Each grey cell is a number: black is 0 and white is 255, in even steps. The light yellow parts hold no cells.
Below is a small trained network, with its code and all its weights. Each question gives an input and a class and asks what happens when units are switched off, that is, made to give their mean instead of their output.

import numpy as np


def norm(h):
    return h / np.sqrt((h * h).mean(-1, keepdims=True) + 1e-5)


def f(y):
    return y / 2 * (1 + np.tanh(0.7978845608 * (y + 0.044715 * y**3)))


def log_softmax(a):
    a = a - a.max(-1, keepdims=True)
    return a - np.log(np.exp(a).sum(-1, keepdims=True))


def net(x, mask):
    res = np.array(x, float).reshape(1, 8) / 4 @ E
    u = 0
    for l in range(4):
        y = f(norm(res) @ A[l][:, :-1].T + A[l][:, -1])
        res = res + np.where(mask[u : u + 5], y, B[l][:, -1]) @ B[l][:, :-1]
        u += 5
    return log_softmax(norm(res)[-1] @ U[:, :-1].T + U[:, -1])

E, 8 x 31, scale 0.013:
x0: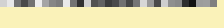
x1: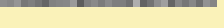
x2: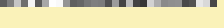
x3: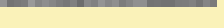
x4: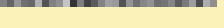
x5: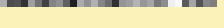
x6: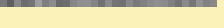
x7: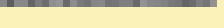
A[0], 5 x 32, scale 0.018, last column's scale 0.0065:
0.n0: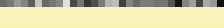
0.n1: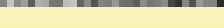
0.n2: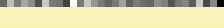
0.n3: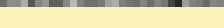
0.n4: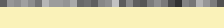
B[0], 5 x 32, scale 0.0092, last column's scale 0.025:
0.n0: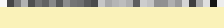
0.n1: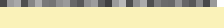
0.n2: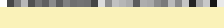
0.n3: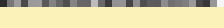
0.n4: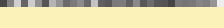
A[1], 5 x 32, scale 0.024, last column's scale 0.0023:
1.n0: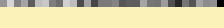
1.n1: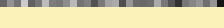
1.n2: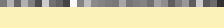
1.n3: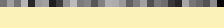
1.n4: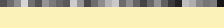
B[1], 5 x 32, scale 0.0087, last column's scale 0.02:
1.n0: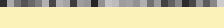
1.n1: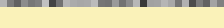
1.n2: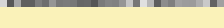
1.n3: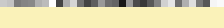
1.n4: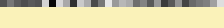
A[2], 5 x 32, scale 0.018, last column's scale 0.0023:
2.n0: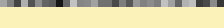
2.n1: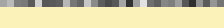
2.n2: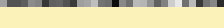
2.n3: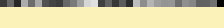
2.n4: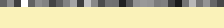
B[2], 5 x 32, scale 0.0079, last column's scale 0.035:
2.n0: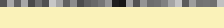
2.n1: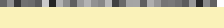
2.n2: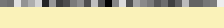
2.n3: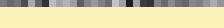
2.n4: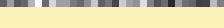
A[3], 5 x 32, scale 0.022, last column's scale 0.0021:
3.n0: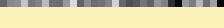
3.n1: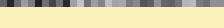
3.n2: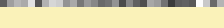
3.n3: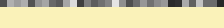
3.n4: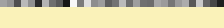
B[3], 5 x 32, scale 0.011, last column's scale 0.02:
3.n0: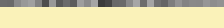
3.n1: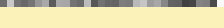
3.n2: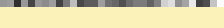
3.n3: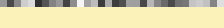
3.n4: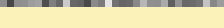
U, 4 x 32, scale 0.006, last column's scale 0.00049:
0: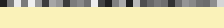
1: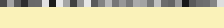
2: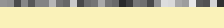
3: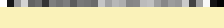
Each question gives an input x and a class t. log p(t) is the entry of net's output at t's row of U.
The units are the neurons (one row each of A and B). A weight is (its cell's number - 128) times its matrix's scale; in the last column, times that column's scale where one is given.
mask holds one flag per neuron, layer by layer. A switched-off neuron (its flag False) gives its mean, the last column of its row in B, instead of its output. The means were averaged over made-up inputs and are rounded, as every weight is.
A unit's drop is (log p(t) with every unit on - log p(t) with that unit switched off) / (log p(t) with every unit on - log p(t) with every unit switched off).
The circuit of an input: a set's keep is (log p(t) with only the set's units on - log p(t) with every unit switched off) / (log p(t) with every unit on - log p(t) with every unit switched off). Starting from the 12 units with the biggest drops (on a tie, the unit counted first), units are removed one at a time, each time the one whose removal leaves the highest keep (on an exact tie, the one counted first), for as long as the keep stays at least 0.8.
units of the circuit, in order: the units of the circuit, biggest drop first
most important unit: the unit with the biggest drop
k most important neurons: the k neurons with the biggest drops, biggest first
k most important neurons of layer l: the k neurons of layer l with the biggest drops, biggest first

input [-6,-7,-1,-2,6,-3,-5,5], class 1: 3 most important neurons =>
(1.n4 3.n1 0.n2)
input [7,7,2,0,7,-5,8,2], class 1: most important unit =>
0.n1
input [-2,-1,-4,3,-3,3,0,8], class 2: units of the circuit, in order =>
(0.n4 1.n3)
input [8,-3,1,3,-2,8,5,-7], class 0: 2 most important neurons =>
(2.n2 0.n1)
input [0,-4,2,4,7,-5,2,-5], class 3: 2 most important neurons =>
(0.n0 2.n2)
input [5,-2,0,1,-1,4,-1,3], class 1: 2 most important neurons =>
(0.n3 0.n4)
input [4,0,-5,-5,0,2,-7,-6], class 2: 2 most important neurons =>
(1.n3 0.n4)
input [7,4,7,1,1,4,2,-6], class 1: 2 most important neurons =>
(0.n4 1.n3)
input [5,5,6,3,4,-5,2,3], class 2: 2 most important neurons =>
(0.n4 3.n2)
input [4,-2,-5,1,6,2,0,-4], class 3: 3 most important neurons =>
(0.n0 0.n3 3.n2)
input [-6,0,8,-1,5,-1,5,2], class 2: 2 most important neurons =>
(3.n2 0.n4)
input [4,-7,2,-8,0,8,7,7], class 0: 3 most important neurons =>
(2.n2 0.n0 0.n2)
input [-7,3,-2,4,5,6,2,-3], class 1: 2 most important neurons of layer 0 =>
(0.n1 0.n3)
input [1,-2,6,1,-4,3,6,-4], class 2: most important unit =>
3.n2
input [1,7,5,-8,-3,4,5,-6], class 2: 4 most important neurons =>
(0.n1 0.n3 3.n2 2.n1)
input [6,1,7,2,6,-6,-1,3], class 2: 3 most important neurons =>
(0.n4 3.n2 2.n2)
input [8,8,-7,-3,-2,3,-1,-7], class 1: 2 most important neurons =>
(1.n0 0.n3)
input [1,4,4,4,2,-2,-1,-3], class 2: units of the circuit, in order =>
(3.n2 2.n2)
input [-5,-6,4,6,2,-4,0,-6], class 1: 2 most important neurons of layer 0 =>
(0.n1 0.n0)
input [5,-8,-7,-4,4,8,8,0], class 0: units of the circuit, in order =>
(2.n2)
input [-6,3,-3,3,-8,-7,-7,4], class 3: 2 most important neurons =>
(0.n2 2.n2)
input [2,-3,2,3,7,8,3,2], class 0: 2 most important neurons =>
(0.n2 2.n2)
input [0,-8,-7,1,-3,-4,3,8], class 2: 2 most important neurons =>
(1.n3 2.n0)
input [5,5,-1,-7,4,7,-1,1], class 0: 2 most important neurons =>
(2.n2 0.n0)
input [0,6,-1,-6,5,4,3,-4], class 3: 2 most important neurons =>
(0.n0 0.n3)
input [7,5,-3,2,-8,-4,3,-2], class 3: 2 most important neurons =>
(0.n2 1.n4)
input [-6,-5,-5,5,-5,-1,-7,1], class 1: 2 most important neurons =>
(1.n4 0.n1)
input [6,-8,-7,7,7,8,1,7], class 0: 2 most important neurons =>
(2.n2 0.n2)
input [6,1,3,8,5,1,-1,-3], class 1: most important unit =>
0.n2
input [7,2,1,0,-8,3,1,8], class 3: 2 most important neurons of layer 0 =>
(0.n2 0.n1)
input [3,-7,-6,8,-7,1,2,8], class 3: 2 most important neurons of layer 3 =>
(3.n2 3.n4)
